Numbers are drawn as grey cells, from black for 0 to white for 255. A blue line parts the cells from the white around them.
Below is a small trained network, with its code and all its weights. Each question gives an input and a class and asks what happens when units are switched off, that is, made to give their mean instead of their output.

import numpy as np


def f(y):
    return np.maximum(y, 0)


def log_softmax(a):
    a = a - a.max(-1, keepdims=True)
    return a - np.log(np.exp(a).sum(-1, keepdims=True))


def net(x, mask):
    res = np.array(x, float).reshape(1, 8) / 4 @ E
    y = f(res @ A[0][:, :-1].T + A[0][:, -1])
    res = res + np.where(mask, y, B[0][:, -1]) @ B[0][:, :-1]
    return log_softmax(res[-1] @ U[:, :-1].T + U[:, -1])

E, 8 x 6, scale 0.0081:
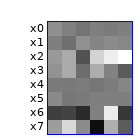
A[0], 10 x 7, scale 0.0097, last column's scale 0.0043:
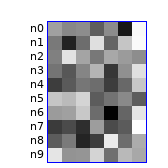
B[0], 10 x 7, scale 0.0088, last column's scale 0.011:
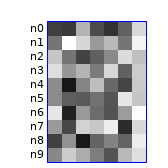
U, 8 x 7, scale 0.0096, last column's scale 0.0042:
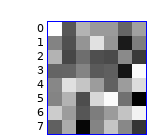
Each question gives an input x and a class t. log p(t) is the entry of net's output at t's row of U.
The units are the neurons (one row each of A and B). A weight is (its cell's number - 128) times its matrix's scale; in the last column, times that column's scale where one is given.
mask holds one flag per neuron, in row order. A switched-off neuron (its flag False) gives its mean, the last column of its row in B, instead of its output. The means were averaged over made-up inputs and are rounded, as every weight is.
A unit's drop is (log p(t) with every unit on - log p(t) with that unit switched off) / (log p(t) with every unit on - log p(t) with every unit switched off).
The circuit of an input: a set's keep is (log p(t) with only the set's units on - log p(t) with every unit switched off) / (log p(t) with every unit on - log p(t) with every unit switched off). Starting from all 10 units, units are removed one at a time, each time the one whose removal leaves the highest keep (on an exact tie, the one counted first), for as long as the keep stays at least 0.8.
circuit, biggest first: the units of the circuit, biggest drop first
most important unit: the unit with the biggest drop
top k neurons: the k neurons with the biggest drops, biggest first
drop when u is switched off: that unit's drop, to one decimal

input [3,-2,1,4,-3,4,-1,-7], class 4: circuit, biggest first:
n1
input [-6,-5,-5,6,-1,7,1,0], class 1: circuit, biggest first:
n7, n2
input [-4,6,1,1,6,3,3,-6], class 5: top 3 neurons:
n1, n6, n0
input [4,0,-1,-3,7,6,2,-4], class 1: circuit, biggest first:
n6, n7
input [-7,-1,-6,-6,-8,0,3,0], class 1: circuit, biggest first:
n7, n4
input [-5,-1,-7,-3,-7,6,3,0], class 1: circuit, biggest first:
n7, n4
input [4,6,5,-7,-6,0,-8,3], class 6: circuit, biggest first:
n2, n5
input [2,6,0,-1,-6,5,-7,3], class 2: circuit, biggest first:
n1, n5
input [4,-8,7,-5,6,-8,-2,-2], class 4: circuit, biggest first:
n1, n9
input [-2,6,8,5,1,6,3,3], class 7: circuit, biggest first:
n8, n7
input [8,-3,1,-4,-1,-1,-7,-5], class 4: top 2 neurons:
n9, n1
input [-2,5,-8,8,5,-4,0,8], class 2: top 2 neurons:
n6, n5
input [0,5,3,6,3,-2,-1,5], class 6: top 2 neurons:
n2, n1
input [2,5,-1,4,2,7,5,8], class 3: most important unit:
n0
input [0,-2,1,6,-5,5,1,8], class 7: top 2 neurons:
n6, n8
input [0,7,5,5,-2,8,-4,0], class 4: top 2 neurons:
n9, n6
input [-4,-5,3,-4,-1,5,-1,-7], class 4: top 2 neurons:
n1, n9
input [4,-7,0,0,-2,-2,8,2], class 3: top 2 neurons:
n0, n8
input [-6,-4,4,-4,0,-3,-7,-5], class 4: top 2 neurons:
n1, n9
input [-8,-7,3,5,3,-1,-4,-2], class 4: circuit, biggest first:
n9
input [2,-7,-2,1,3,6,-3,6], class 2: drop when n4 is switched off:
0.0
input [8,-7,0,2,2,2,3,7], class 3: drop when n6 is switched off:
-0.1
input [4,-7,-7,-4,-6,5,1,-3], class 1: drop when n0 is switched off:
0.2
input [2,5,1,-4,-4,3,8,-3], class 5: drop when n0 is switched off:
0.3
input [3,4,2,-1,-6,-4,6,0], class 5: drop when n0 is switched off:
0.2
